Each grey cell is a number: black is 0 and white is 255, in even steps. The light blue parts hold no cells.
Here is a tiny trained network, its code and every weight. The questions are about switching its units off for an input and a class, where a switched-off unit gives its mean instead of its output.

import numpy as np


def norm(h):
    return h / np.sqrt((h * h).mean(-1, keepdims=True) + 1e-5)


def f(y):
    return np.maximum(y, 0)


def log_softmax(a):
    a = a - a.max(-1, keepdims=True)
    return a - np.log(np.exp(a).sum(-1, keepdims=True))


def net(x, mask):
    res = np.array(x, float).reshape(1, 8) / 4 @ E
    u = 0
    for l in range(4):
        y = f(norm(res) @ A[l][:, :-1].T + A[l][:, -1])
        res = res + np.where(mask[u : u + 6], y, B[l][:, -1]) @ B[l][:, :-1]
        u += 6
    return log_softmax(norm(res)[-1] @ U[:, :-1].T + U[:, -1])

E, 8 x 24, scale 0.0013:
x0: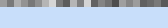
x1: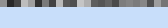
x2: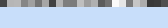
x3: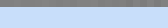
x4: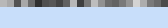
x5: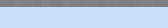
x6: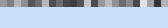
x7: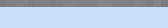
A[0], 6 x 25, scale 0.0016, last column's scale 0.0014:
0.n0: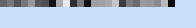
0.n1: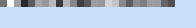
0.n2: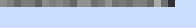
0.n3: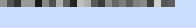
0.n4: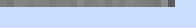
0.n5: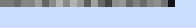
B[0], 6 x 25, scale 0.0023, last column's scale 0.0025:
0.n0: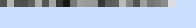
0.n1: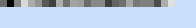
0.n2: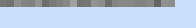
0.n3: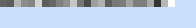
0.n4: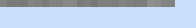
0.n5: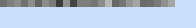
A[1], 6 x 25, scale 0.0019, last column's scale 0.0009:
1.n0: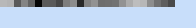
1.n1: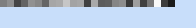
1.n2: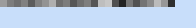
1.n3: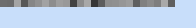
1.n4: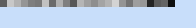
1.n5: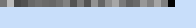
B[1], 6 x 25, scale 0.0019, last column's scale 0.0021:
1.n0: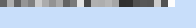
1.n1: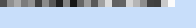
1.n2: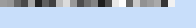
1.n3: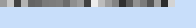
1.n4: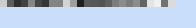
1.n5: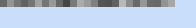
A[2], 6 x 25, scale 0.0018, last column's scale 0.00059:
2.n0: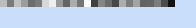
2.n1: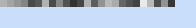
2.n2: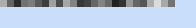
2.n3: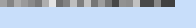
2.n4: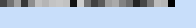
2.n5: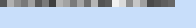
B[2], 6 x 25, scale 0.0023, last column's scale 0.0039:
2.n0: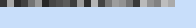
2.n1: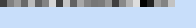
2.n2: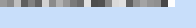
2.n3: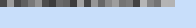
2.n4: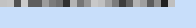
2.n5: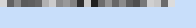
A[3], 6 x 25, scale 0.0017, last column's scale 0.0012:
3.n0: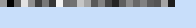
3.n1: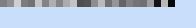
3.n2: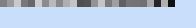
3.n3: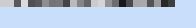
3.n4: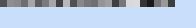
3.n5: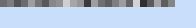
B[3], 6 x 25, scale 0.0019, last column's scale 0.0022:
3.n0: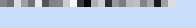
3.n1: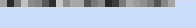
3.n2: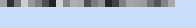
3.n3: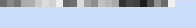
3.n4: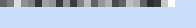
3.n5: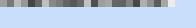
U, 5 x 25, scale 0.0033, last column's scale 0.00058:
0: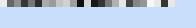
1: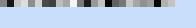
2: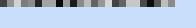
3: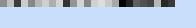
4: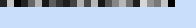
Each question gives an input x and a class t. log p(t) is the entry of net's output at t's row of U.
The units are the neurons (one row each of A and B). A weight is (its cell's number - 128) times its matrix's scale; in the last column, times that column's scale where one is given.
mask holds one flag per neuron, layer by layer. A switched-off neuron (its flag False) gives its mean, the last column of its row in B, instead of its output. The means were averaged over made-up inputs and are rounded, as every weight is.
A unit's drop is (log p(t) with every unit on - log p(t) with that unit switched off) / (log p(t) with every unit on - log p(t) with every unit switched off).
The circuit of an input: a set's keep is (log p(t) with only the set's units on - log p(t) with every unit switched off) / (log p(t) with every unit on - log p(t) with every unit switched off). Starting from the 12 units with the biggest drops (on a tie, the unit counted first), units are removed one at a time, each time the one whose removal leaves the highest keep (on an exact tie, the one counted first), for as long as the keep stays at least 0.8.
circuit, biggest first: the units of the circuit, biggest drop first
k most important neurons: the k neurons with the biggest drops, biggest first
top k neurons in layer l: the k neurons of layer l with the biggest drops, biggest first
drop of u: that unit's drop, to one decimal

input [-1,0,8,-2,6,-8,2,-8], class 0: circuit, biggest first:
[2.n5]
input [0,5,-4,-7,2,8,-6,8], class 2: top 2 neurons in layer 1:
[1.n1; 1.n4]
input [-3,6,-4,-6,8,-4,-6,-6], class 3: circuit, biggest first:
[1.n0; 3.n3]
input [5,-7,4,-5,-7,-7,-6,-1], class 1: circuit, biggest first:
[0.n1; 3.n2]
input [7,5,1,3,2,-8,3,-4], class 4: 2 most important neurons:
[2.n0; 0.n1]
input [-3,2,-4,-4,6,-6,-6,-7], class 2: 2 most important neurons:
[1.n1; 2.n4]
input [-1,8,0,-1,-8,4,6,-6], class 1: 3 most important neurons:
[3.n0; 0.n3; 1.n0]
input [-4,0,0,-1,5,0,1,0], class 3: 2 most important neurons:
[1.n0; 3.n3]
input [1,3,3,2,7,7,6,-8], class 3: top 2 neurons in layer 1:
[1.n0; 1.n1]
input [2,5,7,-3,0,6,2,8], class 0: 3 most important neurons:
[2.n5; 0.n1; 1.n4]
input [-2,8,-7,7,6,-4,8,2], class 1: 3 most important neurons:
[3.n0; 0.n3; 2.n5]
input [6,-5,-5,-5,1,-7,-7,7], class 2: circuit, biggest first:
[1.n1; 3.n4]
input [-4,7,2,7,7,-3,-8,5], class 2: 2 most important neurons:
[1.n1; 0.n1]
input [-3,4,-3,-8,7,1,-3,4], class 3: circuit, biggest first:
[1.n0]
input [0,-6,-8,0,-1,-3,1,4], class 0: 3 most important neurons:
[2.n2; 0.n3; 1.n2]
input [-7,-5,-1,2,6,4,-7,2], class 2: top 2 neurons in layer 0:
[0.n3; 0.n5]
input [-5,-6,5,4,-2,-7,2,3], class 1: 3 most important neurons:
[0.n1; 2.n2; 1.n2]
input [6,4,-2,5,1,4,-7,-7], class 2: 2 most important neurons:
[1.n1; 3.n4]
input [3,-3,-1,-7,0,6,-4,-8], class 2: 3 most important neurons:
[0.n3; 1.n1; 3.n4]
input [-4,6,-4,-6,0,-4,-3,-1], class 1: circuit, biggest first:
[3.n0]
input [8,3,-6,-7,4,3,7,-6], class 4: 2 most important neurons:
[2.n0; 1.n1]
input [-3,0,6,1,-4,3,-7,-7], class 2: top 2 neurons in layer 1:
[1.n1; 1.n2]
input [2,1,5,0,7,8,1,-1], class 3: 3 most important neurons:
[1.n0; 3.n3; 2.n2]
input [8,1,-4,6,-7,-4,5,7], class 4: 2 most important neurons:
[2.n0; 1.n0]
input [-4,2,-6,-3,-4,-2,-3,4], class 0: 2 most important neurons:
[2.n2; 1.n0]
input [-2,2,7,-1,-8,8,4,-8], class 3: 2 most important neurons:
[2.n4; 1.n2]
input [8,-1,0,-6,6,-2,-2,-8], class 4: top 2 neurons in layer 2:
[2.n0; 2.n3]
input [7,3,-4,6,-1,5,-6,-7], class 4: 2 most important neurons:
[2.n0; 2.n3]
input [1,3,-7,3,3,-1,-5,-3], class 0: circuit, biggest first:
[2.n2]
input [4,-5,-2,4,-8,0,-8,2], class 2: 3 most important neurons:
[1.n1; 3.n4; 1.n0]
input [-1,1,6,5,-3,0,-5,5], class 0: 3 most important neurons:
[2.n5; 1.n4; 2.n1]
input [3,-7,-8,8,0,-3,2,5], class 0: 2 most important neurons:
[2.n2; 1.n2]
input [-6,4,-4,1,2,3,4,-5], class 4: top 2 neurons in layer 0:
[0.n0; 0.n1]
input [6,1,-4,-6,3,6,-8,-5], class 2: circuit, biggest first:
[1.n1]
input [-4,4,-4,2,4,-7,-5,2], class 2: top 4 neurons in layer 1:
[1.n1; 1.n4; 1.n2; 1.n0]
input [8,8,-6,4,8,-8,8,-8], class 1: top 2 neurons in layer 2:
[2.n4; 2.n5]
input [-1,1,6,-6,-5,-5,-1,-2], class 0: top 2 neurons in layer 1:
[1.n4; 1.n0]
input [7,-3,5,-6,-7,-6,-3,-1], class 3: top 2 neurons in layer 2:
[2.n4; 2.n2]
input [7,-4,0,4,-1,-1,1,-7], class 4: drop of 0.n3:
0.1
